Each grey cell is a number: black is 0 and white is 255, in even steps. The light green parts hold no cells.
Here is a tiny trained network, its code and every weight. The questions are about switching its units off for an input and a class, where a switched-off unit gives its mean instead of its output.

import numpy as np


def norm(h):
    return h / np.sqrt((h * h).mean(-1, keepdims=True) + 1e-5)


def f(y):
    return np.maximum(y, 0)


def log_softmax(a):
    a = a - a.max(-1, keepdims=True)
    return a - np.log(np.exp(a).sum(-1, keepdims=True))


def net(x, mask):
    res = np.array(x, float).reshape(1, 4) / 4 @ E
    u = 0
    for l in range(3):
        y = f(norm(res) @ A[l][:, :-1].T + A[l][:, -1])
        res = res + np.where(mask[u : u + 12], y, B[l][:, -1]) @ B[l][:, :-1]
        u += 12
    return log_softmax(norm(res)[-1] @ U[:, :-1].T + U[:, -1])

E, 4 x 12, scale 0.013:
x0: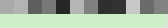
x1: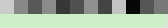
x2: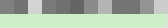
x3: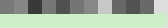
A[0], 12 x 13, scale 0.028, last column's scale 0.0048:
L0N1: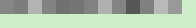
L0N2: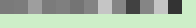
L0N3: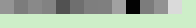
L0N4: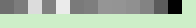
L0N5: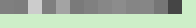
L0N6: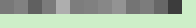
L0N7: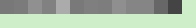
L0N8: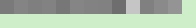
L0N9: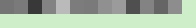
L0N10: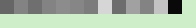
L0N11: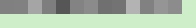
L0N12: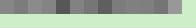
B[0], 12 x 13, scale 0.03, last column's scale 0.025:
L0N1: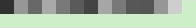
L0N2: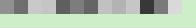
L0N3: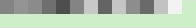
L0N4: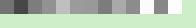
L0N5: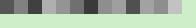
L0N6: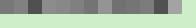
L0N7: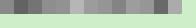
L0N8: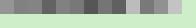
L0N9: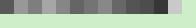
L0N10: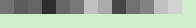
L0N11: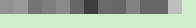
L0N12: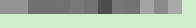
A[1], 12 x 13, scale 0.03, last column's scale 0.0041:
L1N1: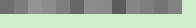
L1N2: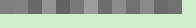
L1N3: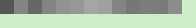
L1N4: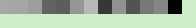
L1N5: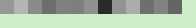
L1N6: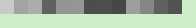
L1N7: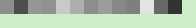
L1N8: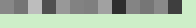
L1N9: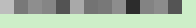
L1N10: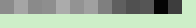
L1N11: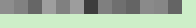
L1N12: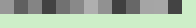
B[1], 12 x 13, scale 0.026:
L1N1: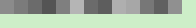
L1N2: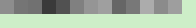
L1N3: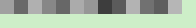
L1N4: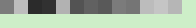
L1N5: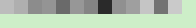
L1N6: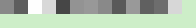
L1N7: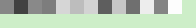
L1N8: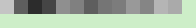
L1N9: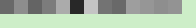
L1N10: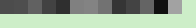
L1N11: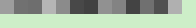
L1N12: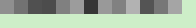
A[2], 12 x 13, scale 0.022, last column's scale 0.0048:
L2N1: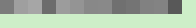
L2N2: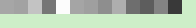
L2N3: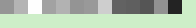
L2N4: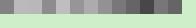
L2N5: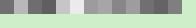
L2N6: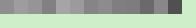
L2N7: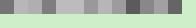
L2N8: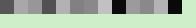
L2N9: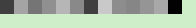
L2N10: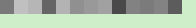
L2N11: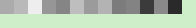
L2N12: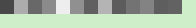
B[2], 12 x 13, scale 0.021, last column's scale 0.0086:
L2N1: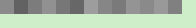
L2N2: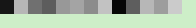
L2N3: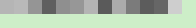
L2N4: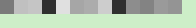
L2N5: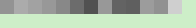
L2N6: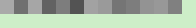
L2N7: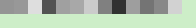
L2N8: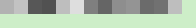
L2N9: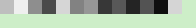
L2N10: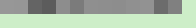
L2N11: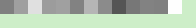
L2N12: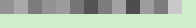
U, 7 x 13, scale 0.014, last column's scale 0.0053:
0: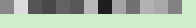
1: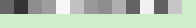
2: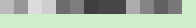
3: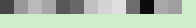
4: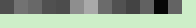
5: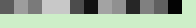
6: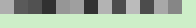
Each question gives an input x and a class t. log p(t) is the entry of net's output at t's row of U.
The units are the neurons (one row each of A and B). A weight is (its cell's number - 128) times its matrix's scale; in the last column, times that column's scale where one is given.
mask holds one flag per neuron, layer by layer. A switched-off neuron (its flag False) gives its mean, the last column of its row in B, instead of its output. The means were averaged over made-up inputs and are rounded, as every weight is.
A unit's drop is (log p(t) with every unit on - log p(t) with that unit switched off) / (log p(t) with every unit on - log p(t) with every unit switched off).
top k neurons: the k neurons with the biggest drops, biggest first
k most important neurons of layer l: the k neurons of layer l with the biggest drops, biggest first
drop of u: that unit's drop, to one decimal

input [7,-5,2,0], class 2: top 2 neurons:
L1N6, L0N11
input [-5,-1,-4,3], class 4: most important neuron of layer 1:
L1N10
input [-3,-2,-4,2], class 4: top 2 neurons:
L0N9, L1N10
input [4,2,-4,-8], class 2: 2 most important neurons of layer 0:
L0N4, L0N3
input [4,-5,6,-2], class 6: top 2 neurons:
L0N10, L0N8
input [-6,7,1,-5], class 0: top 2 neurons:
L0N3, L1N6
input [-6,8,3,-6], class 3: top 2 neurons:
L0N3, L1N7
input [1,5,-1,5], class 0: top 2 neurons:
L0N3, L1N4
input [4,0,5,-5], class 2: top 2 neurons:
L0N11, L0N1
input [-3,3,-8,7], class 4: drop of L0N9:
0.9
